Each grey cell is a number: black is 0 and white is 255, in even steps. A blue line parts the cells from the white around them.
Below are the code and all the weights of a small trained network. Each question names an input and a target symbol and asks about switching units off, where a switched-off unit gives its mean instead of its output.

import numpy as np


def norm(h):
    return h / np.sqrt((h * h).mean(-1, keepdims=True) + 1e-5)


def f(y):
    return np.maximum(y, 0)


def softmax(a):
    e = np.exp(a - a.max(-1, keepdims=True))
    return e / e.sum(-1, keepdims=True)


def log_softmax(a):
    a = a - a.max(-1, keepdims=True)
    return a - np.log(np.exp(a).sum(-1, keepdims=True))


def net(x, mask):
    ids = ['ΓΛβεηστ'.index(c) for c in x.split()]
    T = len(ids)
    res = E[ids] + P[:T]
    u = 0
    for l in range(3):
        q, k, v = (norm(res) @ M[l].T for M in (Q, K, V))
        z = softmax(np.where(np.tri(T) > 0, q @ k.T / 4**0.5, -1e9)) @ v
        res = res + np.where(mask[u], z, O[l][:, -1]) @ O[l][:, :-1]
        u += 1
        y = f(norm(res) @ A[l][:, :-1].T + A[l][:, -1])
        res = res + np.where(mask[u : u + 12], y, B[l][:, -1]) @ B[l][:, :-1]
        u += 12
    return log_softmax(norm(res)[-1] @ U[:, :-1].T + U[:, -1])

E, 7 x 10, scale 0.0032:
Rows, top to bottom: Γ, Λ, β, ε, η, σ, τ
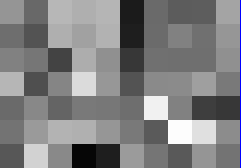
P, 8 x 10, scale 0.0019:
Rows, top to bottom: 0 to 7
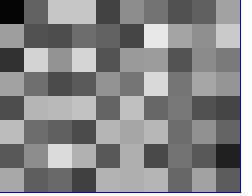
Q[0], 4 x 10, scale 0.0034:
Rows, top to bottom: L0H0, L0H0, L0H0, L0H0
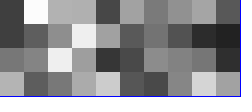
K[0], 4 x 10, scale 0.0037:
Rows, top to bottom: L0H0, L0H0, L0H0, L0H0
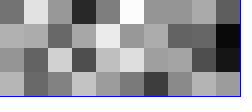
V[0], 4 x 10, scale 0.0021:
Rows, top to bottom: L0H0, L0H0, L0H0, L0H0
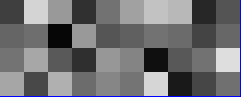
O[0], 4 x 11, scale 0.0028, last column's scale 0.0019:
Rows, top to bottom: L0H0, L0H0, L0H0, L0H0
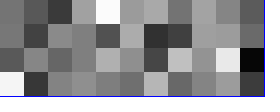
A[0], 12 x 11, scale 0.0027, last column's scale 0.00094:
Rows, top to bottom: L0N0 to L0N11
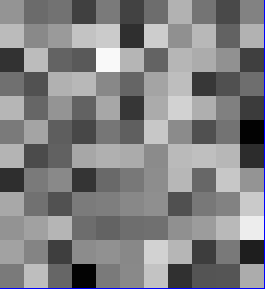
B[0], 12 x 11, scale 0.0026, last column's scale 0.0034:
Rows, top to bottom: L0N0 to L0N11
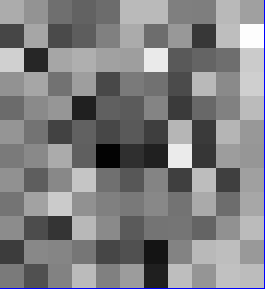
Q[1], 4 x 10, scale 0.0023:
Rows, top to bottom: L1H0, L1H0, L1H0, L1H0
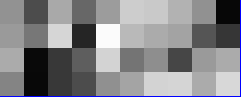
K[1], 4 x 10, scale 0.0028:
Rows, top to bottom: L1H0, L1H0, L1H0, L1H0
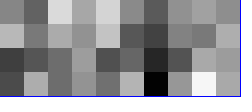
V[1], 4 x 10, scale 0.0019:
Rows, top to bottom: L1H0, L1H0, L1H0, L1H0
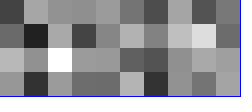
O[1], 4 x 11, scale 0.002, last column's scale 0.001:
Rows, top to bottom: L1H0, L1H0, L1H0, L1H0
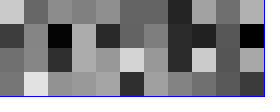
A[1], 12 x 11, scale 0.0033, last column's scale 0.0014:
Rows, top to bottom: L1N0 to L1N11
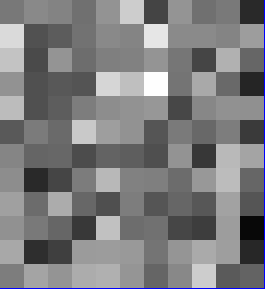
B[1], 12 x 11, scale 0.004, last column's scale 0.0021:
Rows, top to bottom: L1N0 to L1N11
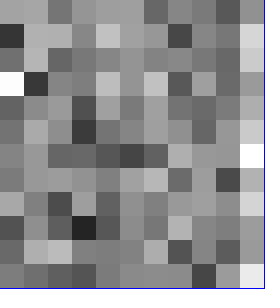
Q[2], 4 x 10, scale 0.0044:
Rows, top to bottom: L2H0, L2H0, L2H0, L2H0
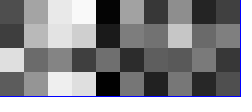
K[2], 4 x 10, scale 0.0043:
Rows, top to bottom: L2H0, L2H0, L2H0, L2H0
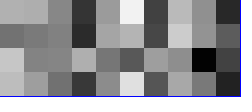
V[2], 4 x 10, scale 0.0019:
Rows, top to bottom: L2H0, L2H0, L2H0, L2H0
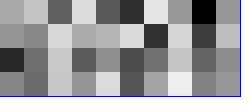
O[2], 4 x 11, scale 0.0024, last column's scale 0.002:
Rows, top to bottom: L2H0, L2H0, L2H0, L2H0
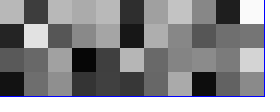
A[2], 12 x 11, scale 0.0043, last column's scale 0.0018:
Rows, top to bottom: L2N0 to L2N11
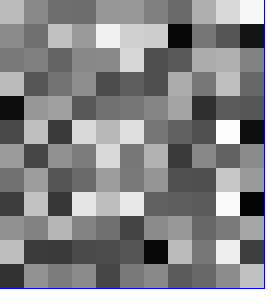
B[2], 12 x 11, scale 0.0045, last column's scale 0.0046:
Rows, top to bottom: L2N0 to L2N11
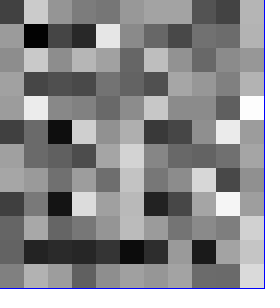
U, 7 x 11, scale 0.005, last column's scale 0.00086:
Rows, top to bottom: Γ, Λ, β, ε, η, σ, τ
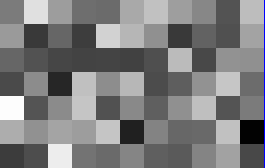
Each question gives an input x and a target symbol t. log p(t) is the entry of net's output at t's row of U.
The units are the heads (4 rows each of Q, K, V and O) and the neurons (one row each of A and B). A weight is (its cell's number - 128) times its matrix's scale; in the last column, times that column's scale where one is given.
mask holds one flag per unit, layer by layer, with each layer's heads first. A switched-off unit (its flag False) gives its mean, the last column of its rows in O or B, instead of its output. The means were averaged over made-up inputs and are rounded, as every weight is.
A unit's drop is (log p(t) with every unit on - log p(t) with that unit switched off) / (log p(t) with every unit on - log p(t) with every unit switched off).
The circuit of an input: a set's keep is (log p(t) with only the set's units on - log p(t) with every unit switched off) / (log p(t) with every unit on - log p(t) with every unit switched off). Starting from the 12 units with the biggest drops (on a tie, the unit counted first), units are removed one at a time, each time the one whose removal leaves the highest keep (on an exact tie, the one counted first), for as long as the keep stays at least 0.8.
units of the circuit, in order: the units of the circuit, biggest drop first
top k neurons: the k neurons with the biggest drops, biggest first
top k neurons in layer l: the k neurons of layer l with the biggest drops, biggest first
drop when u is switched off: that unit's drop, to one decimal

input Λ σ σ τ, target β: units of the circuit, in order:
[L0N11 L2N10]
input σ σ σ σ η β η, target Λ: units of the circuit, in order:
[L0H0 L2N1]
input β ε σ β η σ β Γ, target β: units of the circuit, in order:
[L0N1 L1N6 L2N10]
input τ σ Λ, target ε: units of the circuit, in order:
[L2H0 L2N8]
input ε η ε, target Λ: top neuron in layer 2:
[L2N1]
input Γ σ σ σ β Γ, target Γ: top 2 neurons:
[L0N6 L1N2]
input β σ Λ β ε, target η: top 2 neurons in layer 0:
[L0N3 L0N2]
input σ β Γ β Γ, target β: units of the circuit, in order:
[L0H0 L1N1 L1N8 L2N10]
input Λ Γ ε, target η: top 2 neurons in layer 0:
[L0N2 L0N1]
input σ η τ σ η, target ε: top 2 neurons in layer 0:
[L0N11 L0N10]
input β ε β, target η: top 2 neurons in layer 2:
[L2N10 L2N4]
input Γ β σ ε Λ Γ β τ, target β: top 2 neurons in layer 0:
[L0N11 L0N5]
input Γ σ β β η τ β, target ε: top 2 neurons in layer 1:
[L1N3 L1N0]
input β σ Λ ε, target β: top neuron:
[L0N1]
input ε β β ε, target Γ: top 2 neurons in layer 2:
[L2N0 L2N10]
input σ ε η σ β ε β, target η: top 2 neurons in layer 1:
[L1N1 L1N6]
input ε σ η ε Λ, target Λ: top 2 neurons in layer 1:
[L1N6 L1N2]
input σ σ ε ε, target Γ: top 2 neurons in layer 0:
[L0N1 L0N2]
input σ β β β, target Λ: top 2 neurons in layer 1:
[L1N7 L1N1]
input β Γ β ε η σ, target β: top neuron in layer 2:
[L2N10]
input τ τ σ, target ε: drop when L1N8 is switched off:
0.0
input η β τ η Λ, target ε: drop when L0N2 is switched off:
0.1
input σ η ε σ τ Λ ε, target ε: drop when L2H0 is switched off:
1.3
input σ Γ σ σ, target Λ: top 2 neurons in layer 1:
[L1N3 L1N1]
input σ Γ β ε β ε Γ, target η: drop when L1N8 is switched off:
0.2
